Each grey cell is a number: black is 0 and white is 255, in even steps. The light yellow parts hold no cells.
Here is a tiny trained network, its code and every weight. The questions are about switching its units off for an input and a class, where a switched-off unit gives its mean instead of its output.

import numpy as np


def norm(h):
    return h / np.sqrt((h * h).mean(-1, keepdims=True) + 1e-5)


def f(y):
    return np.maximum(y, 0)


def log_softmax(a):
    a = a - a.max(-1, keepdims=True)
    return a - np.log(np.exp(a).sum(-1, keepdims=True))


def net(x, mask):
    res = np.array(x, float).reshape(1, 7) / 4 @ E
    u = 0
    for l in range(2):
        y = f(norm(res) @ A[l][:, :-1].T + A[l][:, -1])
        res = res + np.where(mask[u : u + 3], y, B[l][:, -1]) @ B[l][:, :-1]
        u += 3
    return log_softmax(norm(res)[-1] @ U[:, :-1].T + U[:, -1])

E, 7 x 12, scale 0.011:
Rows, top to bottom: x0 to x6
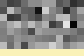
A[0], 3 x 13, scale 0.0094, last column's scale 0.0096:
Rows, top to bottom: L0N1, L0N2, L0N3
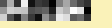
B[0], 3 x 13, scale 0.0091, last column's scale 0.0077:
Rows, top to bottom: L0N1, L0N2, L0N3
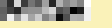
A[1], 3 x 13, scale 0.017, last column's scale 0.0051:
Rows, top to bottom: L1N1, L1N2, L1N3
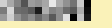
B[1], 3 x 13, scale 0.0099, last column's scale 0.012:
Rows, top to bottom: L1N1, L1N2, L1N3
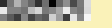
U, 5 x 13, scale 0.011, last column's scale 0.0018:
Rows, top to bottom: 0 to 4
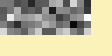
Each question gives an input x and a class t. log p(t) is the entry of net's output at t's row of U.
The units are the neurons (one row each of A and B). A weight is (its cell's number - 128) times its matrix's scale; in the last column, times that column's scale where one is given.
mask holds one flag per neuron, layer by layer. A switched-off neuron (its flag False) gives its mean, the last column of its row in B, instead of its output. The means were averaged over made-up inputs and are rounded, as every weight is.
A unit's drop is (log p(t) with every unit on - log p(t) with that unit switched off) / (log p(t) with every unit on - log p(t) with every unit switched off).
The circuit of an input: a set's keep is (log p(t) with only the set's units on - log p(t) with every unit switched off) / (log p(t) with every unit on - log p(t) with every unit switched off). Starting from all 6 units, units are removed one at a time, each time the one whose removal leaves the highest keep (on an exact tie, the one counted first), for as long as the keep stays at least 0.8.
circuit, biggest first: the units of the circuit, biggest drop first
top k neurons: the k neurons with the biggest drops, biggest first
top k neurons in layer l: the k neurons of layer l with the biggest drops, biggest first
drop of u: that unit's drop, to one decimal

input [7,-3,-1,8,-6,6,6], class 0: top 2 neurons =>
[L1N3; L0N2]
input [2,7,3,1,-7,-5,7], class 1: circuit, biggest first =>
[L1N1]
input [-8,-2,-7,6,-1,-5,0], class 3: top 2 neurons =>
[L0N2; L0N3]
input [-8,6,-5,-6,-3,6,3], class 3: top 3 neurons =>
[L0N2; L1N3; L0N3]
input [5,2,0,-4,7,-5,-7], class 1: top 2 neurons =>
[L0N1; L1N3]
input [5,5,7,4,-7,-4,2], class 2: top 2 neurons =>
[L0N3; L0N2]
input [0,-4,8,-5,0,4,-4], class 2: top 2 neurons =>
[L0N3; L1N3]
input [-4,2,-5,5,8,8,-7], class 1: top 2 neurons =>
[L0N1; L0N3]
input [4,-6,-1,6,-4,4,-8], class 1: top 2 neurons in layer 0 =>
[L0N1; L0N2]
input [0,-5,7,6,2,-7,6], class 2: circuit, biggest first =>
[L0N3; L1N2]
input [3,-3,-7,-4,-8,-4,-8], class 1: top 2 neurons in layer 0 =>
[L0N1; L0N3]
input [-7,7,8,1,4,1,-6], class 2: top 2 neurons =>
[L0N3; L1N1]
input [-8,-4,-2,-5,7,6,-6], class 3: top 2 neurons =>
[L0N2; L1N3]
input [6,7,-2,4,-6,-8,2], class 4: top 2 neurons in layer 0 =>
[L0N2; L0N3]
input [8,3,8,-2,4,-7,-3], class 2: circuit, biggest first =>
[L0N3]
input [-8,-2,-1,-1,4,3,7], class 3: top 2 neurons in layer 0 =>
[L0N2; L0N1]
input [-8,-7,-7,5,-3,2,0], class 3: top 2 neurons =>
[L0N2; L0N3]
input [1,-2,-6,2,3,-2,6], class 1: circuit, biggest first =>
[L1N1; L0N3]
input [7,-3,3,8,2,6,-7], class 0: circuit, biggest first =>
[L1N3; L0N2]
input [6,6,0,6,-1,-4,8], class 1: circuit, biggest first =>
[L1N1]
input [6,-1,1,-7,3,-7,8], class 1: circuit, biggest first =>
[L1N1; L1N3; L0N2]
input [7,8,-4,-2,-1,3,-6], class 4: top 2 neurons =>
[L1N2; L0N2]
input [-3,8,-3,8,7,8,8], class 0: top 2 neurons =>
[L1N3; L0N3]
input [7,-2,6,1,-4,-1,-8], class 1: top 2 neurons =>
[L0N1; L0N2]
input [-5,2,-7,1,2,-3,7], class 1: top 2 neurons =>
[L1N1; L0N3]
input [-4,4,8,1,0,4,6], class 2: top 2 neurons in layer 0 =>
[L0N3; L0N1]
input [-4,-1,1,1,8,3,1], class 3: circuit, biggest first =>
[L0N2]
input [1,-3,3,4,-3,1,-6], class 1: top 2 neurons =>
[L0N1; L1N2]
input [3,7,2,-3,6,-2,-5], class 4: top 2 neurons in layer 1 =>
[L1N2; L1N1]
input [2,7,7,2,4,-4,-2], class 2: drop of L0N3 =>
1.1
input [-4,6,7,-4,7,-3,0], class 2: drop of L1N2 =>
0.0
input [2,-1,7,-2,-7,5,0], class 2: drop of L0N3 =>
0.8
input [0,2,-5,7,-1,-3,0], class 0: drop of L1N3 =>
1.0
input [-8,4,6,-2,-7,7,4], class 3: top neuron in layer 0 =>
[L0N2]
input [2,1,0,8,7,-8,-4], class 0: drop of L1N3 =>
0.9
